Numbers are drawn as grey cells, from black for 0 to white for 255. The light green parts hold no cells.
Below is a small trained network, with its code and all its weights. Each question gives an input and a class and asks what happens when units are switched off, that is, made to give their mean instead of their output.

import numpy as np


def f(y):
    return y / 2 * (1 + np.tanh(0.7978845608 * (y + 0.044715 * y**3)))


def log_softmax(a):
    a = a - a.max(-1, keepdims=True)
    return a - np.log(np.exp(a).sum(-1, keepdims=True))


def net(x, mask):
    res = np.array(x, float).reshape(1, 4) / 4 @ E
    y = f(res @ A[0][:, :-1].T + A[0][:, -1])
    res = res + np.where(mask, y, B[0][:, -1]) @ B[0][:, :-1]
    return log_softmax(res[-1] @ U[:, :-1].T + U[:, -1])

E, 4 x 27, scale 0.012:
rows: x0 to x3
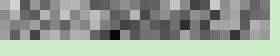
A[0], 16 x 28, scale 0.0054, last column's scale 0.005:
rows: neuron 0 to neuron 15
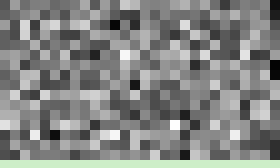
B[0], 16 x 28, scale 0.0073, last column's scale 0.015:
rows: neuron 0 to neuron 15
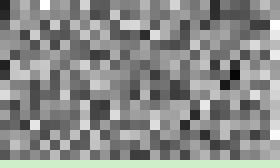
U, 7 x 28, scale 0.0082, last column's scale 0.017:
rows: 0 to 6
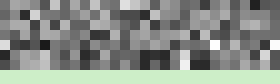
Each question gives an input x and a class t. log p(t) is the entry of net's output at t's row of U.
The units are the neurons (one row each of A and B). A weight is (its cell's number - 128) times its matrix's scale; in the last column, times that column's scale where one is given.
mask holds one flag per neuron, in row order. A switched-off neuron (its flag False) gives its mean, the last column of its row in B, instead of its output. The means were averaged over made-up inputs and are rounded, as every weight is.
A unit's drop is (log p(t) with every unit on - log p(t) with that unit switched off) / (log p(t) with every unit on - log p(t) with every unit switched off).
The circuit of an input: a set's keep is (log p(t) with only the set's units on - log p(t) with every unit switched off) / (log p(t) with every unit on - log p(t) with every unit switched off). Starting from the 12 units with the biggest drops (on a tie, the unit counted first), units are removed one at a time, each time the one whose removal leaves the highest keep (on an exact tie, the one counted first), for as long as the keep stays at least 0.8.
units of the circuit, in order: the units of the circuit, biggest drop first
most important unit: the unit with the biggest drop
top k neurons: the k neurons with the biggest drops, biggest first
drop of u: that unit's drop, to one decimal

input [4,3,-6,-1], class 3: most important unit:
neuron 5
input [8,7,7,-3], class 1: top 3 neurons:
neuron 12; neuron 6; neuron 8
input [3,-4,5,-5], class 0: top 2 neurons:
neuron 13; neuron 5
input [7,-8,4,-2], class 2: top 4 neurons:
neuron 4; neuron 8; neuron 3; neuron 7
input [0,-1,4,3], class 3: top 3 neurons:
neuron 13; neuron 10; neuron 11
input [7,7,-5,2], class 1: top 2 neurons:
neuron 12; neuron 6
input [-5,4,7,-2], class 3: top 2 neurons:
neuron 10; neuron 11
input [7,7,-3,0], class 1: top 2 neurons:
neuron 12; neuron 6
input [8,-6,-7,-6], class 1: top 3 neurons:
neuron 12; neuron 2; neuron 6
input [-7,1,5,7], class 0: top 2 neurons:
neuron 2; neuron 12
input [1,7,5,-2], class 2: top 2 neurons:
neuron 9; neuron 14
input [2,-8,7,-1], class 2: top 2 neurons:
neuron 8; neuron 4
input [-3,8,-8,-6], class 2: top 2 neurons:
neuron 9; neuron 14
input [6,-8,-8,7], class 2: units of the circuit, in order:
neuron 4
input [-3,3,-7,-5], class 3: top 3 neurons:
neuron 5; neuron 2; neuron 0
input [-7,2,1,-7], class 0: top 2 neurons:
neuron 13; neuron 12
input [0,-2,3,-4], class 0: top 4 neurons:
neuron 13; neuron 9; neuron 5; neuron 3
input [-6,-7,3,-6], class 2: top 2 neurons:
neuron 8; neuron 2
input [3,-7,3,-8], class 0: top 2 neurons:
neuron 13; neuron 9
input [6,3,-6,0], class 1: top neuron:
neuron 12
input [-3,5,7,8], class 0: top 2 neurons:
neuron 2; neuron 5
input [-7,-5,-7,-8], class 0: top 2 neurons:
neuron 13; neuron 12
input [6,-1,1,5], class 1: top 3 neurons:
neuron 12; neuron 13; neuron 6
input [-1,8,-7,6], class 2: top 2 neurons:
neuron 9; neuron 14
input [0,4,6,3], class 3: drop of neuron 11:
0.2
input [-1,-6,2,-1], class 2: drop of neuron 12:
0.0
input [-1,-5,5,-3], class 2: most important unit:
neuron 8
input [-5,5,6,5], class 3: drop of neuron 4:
0.1
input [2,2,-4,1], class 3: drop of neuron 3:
0.2
